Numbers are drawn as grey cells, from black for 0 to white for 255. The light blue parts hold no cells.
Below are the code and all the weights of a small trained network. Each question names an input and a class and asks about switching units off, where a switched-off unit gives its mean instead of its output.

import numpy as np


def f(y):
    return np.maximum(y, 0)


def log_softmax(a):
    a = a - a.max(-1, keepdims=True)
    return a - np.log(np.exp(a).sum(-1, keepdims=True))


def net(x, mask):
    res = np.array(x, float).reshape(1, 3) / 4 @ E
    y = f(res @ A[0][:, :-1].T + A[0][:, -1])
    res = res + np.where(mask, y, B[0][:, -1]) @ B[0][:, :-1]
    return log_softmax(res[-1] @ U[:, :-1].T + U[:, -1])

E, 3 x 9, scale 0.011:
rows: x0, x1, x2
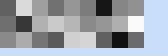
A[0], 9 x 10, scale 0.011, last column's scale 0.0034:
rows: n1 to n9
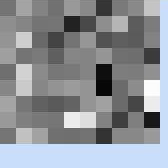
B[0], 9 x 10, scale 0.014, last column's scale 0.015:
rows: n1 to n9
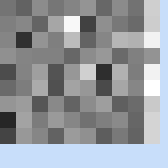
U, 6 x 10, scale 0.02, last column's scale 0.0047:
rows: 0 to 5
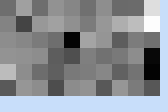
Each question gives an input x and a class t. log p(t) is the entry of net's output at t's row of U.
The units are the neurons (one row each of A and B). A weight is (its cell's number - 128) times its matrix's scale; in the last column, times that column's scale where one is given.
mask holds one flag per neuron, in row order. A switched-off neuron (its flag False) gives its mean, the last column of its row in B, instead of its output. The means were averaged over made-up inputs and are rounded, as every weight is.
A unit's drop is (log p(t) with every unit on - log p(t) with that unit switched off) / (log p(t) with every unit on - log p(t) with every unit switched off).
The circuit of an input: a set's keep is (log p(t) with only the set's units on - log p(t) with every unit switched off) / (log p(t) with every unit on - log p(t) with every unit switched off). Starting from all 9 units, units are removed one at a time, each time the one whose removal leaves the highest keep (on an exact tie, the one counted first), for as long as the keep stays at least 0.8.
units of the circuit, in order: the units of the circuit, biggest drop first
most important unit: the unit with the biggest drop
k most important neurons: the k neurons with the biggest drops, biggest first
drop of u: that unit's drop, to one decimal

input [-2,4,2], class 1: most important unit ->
n5
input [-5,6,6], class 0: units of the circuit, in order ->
(n3 n5 n6)
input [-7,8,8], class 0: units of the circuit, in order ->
(n8 n5 n6)
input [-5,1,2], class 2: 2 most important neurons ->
(n3 n2)
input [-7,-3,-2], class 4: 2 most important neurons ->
(n8 n9)
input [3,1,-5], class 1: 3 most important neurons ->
(n5 n6 n8)
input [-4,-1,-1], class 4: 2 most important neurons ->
(n3 n8)
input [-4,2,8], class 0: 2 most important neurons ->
(n5 n6)
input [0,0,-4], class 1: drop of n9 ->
0.2
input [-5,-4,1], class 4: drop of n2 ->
0.0
